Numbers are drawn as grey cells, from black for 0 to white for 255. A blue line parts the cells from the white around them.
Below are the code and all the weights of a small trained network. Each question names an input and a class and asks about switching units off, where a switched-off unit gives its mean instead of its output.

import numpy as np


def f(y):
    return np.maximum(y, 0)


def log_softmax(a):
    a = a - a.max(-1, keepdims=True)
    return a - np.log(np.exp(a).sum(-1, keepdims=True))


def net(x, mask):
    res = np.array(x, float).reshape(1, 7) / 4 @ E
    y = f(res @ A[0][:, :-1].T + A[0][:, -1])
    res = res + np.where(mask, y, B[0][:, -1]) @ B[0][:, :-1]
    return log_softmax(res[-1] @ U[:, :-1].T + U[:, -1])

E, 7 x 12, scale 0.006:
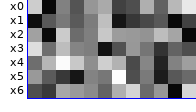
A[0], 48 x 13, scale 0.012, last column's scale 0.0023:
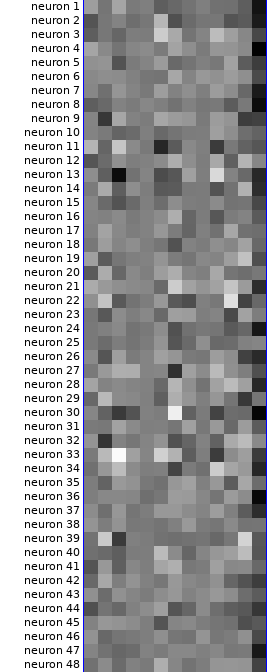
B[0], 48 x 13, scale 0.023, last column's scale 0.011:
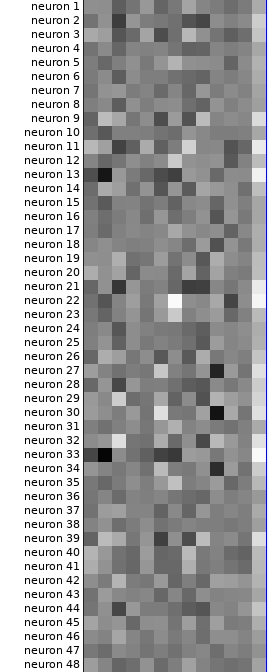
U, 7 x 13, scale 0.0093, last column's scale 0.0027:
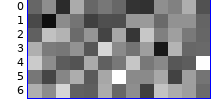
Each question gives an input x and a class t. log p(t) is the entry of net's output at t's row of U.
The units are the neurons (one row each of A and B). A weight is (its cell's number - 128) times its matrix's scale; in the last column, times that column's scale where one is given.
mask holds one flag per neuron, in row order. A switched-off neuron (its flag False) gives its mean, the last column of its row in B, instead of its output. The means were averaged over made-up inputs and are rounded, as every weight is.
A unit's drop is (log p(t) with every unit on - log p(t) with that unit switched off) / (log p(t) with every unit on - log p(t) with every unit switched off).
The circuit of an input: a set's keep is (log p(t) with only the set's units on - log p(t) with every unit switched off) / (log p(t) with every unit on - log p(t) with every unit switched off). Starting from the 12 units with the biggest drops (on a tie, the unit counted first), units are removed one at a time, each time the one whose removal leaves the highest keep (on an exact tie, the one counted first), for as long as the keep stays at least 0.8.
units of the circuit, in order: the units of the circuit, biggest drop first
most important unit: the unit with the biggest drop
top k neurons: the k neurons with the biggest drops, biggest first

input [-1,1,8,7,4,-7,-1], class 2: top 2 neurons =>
[neuron 9; neuron 26]
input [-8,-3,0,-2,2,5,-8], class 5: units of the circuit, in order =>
[neuron 22]
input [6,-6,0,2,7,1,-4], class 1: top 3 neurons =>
[neuron 33; neuron 2; neuron 44]
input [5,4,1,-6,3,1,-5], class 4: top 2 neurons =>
[neuron 40; neuron 3]
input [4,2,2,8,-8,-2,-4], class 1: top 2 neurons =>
[neuron 13; neuron 3]
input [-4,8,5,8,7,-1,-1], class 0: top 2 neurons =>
[neuron 2; neuron 44]
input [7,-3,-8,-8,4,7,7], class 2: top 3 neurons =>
[neuron 39; neuron 11; neuron 14]
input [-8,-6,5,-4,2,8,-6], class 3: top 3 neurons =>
[neuron 30; neuron 32; neuron 16]
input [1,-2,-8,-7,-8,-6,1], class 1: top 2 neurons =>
[neuron 13; neuron 9]
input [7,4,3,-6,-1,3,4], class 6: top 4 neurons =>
[neuron 32; neuron 11; neuron 19; neuron 46]
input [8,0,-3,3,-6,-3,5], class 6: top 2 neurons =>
[neuron 32; neuron 33]
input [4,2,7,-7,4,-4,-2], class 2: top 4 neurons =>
[neuron 9; neuron 26; neuron 11; neuron 7]
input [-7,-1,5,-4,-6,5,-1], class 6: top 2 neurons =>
[neuron 29; neuron 33]
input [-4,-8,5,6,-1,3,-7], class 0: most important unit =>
neuron 21
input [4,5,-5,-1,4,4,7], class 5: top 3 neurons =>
[neuron 23; neuron 12; neuron 21]
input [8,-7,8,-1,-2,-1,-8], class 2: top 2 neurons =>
[neuron 9; neuron 26]
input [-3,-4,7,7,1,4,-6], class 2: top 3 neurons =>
[neuron 9; neuron 26; neuron 37]
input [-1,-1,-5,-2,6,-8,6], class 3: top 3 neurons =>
[neuron 27; neuron 34; neuron 13]
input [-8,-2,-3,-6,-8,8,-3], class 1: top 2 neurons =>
[neuron 13; neuron 27]
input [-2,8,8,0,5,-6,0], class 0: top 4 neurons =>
[neuron 2; neuron 44; neuron 39; neuron 24]
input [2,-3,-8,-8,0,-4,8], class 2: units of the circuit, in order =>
[neuron 39]
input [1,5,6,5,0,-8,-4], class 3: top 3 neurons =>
[neuron 27; neuron 34; neuron 39]
